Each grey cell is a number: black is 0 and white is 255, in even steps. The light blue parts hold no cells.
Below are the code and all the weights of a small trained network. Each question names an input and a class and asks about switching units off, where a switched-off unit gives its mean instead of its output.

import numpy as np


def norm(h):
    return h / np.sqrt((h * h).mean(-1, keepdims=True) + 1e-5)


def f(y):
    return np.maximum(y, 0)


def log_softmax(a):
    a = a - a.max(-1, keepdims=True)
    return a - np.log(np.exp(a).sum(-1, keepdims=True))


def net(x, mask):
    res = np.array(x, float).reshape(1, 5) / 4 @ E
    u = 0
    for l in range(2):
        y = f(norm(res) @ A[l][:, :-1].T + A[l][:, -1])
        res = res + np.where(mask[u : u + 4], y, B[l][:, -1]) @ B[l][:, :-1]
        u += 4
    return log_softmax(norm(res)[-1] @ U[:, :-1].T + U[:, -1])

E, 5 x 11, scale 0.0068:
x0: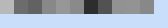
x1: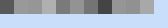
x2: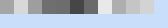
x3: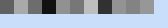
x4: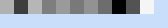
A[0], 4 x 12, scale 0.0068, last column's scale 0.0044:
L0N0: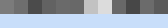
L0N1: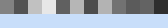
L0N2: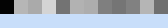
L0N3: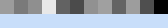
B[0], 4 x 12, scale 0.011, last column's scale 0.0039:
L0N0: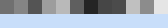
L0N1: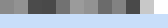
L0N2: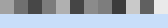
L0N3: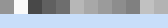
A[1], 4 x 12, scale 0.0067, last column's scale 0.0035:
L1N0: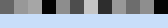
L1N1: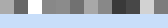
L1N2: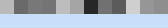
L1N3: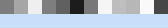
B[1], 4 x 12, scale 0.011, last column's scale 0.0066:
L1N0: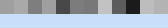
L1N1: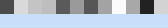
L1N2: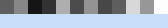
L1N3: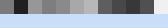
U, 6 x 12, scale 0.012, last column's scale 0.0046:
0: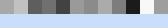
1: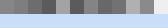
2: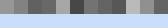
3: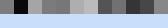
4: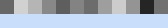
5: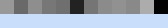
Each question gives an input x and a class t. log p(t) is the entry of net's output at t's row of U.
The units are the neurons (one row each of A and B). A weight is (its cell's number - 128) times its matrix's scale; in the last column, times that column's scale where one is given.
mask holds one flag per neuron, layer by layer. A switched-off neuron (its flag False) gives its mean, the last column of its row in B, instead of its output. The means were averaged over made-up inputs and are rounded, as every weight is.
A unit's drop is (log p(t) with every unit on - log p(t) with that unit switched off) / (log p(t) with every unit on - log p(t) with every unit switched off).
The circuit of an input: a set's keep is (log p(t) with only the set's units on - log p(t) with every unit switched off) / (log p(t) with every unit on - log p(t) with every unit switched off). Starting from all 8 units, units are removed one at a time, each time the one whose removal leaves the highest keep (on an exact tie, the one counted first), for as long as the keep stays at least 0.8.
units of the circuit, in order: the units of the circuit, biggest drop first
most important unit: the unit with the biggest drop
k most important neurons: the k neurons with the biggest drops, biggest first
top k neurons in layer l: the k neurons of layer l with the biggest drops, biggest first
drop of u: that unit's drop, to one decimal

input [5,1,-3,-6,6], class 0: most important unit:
L0N1
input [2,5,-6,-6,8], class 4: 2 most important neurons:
(L1N1, L1N3)
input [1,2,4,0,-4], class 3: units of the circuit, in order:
(L1N3, L0N0)
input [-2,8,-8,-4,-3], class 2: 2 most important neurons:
(L0N2, L1N3)
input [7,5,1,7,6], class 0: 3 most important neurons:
(L1N0, L0N0, L0N2)
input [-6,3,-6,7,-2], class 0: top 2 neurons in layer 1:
(L1N0, L1N3)
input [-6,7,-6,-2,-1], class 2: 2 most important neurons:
(L0N2, L1N3)
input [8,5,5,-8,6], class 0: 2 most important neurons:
(L0N1, L0N2)
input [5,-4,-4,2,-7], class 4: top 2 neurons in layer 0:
(L0N0, L0N2)
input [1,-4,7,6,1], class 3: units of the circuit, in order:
(L1N3, L0N2)
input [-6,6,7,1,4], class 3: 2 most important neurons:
(L1N3, L0N0)
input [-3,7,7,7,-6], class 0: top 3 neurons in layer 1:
(L1N0, L1N1, L1N2)
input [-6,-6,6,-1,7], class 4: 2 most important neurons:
(L1N1, L0N2)
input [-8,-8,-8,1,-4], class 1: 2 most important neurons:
(L0N0, L1N3)
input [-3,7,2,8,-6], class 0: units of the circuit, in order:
(L1N0)
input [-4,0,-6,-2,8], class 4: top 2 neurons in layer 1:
(L1N1, L1N3)
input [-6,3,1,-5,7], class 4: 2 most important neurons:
(L1N1, L0N0)
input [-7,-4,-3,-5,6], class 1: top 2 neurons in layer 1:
(L1N0, L1N1)
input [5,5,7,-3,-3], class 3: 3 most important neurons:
(L1N3, L0N0, L0N2)
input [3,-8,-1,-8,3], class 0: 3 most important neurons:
(L0N1, L0N3, L0N2)
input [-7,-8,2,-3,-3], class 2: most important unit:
L0N0
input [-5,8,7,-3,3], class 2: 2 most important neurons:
(L0N2, L1N2)
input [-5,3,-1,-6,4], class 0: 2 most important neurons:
(L0N1, L0N3)
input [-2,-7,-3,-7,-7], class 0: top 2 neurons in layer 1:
(L1N1, L1N2)
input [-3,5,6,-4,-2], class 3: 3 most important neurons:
(L1N3, L0N0, L1N2)
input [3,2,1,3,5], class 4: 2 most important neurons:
(L1N1, L0N0)
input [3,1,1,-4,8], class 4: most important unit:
L1N1
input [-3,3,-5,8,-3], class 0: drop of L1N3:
0.1
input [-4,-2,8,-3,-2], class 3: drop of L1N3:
1.0
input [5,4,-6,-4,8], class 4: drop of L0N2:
0.3
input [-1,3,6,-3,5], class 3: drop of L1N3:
1.2
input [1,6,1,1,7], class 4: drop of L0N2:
-0.1
